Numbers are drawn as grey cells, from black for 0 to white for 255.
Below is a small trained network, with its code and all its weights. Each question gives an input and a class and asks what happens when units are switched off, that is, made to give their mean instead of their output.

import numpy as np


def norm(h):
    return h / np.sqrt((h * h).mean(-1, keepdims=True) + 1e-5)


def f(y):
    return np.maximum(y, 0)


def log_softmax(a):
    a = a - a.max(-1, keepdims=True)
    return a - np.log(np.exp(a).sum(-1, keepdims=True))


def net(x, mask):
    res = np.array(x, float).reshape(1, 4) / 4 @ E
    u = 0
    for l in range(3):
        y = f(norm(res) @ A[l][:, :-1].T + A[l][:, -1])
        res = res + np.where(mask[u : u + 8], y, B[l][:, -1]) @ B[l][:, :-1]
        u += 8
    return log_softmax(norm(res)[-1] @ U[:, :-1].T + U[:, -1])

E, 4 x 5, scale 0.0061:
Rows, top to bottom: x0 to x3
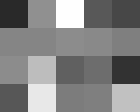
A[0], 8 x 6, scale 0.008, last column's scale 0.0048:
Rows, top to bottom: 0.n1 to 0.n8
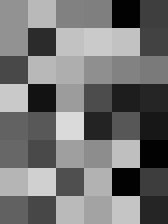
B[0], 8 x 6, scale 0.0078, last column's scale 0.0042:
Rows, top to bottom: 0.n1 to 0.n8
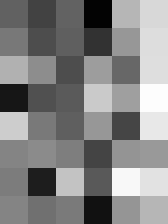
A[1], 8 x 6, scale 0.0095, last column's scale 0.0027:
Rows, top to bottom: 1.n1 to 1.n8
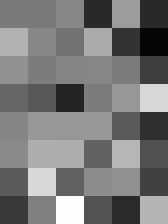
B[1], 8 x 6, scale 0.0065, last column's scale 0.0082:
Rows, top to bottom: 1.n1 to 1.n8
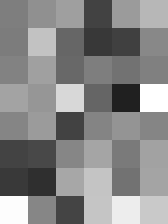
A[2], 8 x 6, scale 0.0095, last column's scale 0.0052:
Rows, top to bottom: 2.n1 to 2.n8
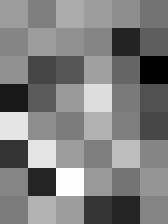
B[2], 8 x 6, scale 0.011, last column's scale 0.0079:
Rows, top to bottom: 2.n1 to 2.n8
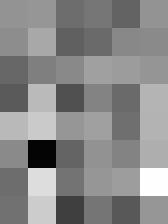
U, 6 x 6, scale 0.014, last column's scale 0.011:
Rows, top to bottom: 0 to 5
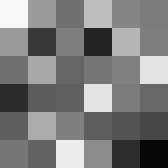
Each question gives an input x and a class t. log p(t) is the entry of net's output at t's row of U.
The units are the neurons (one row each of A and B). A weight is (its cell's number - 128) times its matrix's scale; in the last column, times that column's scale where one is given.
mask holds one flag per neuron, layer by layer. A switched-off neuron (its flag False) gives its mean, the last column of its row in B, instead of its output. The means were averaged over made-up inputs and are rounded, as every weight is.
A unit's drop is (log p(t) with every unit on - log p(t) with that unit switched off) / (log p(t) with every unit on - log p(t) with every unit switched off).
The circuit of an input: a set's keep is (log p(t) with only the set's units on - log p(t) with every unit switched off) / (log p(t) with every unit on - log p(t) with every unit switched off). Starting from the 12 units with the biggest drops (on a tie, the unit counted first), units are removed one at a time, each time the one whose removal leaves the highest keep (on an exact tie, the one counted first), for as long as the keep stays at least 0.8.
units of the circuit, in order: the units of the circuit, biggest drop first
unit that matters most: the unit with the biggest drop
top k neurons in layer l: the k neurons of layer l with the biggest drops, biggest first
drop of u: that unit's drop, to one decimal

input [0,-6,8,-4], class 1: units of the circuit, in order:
[0.n7]
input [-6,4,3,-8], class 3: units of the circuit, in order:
[0.n4 1.n8]
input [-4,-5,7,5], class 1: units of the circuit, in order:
[0.n7 2.n7]
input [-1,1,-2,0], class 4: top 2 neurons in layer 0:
[0.n7 0.n1]
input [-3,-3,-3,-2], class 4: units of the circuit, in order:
[1.n4 1.n8 0.n7]
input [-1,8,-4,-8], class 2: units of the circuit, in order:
[2.n7 1.n8]
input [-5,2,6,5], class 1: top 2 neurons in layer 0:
[0.n7 0.n5]
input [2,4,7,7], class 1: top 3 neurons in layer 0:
[0.n1 0.n4 0.n7]
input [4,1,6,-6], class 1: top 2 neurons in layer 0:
[0.n1 0.n7]
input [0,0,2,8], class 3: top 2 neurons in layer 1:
[1.n4 1.n7]
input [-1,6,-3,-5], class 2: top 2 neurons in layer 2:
[2.n7 2.n6]
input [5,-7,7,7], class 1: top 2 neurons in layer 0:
[0.n1 0.n4]
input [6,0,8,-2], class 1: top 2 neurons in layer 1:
[1.n8 1.n4]
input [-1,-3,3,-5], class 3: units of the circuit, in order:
[0.n4]
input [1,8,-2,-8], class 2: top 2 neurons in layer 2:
[2.n4 2.n7]
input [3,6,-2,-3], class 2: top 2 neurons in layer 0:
[0.n4 0.n2]
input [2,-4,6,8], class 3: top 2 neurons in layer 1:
[1.n7 1.n4]
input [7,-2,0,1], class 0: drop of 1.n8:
0.4
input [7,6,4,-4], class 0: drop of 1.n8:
0.7
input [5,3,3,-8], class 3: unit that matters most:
0.n4
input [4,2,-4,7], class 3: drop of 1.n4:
0.2
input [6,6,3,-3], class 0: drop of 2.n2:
0.0
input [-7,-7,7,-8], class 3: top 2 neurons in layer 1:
[1.n8 1.n1]
